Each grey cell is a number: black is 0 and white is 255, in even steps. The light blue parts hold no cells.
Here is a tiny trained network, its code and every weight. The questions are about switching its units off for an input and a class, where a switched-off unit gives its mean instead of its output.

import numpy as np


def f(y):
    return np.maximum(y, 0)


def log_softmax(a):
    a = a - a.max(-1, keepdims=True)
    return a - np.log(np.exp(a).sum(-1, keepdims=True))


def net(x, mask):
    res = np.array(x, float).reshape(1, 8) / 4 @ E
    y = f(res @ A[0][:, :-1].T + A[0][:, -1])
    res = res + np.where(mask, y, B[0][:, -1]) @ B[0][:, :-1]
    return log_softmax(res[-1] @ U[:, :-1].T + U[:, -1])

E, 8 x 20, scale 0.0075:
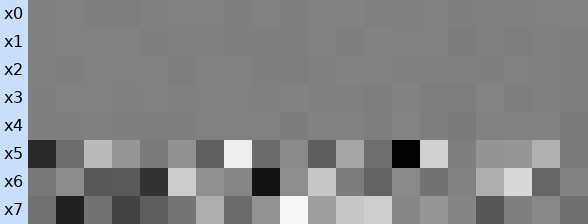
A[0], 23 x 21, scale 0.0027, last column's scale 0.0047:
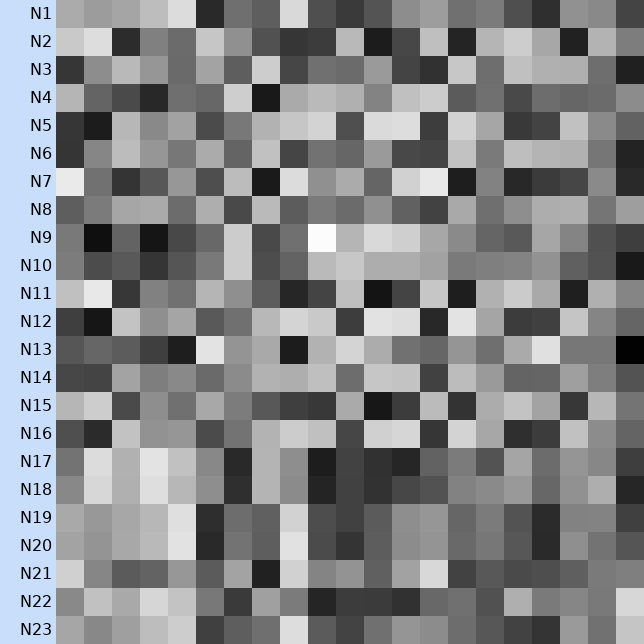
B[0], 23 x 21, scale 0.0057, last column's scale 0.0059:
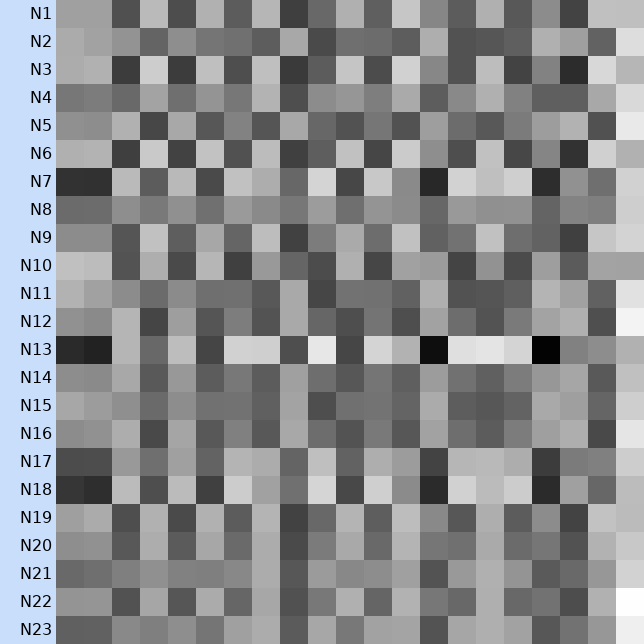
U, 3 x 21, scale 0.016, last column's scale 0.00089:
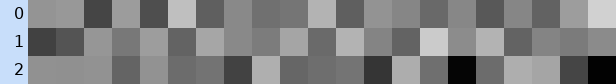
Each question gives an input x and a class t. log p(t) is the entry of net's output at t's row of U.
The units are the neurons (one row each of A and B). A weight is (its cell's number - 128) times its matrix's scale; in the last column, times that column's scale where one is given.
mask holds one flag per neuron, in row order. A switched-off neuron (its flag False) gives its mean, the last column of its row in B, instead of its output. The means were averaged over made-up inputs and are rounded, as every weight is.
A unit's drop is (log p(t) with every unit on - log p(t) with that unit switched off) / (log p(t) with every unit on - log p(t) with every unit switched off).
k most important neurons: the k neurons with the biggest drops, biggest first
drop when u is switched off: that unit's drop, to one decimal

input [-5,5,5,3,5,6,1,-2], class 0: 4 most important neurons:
(N3, N6, N7, N13)
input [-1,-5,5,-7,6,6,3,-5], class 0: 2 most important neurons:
(N3, N6)
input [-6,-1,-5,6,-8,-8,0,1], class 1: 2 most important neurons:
(N7, N22)
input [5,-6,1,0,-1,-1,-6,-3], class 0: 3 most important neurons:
(N1, N19, N20)
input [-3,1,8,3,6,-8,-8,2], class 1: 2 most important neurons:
(N7, N23)
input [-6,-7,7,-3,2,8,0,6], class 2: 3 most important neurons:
(N12, N5, N16)
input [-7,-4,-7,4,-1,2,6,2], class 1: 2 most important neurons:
(N13, N22)
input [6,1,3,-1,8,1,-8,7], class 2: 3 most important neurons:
(N12, N5, N16)
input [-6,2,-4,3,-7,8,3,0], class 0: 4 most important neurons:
(N3, N6, N7, N18)
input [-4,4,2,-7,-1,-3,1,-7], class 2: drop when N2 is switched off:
0.3
